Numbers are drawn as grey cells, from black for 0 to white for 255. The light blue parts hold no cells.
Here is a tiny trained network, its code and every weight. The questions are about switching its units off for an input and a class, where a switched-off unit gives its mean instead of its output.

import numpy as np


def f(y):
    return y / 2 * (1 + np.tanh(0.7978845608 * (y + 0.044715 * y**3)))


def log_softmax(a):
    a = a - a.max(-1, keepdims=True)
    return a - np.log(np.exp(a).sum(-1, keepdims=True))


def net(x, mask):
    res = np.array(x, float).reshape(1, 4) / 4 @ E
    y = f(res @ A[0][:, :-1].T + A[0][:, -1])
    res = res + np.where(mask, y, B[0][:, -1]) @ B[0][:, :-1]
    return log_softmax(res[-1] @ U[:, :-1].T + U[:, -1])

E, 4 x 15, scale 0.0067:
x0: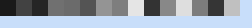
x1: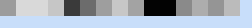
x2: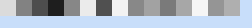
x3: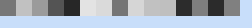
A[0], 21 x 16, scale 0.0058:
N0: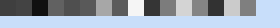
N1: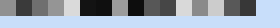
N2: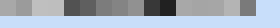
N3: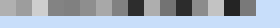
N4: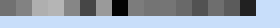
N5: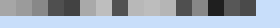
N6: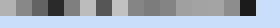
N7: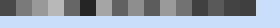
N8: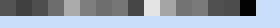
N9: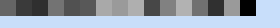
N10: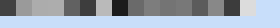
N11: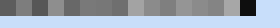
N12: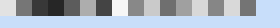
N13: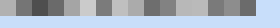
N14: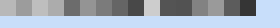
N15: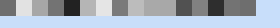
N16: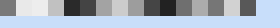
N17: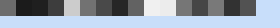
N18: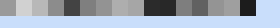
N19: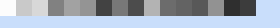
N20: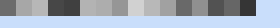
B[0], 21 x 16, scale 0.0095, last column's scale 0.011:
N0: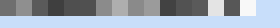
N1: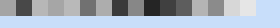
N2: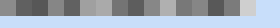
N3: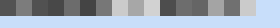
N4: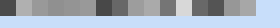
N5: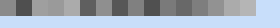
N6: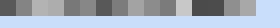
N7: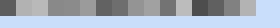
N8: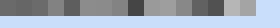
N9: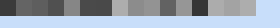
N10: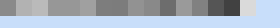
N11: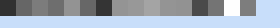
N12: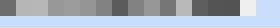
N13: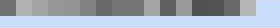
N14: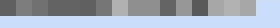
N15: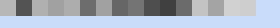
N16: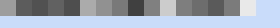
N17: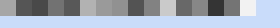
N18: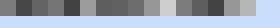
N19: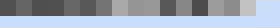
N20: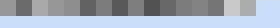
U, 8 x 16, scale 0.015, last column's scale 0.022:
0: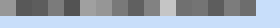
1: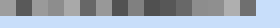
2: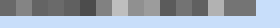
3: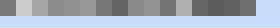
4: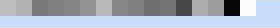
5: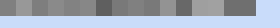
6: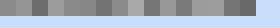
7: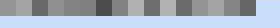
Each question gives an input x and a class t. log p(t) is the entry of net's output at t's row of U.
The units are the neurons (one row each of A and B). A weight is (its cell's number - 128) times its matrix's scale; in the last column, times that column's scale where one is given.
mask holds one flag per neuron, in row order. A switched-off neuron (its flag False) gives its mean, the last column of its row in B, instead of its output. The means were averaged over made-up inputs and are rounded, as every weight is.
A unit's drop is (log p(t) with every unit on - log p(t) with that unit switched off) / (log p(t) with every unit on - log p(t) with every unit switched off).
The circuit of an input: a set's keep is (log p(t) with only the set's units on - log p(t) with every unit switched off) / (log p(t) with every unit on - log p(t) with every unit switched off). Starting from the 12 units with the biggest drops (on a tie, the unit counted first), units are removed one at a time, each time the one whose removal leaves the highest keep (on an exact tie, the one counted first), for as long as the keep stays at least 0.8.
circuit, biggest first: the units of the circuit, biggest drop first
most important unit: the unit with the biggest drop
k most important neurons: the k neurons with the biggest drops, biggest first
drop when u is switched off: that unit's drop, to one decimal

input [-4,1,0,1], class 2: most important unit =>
N3
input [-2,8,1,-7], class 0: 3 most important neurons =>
(N16 N2 N18)
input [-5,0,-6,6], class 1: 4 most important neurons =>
(N15 N5 N12 N0)
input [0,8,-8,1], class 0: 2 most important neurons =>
(N16 N18)
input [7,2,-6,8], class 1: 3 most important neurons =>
(N15 N5 N20)
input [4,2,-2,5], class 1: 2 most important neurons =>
(N15 N3)
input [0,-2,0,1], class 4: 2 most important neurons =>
(N16 N18)
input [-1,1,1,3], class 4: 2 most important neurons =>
(N1 N9)
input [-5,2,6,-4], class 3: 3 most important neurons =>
(N12 N0 N6)
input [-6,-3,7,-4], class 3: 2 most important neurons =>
(N12 N0)
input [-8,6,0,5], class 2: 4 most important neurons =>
(N3 N19 N14 N17)
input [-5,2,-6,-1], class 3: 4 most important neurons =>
(N10 N0 N4 N7)
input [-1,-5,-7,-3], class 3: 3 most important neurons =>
(N10 N4 N7)
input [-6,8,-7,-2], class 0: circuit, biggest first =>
(N16)
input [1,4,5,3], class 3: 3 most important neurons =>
(N12 N17 N13)
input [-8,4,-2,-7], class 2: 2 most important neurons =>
(N3 N19)
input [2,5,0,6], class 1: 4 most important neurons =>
(N15 N17 N20 N5)
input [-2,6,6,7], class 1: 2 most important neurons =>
(N15 N20)
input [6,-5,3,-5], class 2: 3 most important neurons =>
(N0 N16 N9)
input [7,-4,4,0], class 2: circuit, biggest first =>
(N0)
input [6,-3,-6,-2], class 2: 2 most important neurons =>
(N0 N12)
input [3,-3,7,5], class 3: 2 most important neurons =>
(N12 N1)
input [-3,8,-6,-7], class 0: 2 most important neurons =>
(N16 N2)
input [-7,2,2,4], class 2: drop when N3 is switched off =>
0.1
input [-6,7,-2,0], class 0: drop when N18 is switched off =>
0.2
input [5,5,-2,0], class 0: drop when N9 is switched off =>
-0.1
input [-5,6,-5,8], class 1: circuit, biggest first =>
(N15)
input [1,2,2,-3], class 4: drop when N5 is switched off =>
0.2
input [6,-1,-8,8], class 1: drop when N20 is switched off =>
0.1
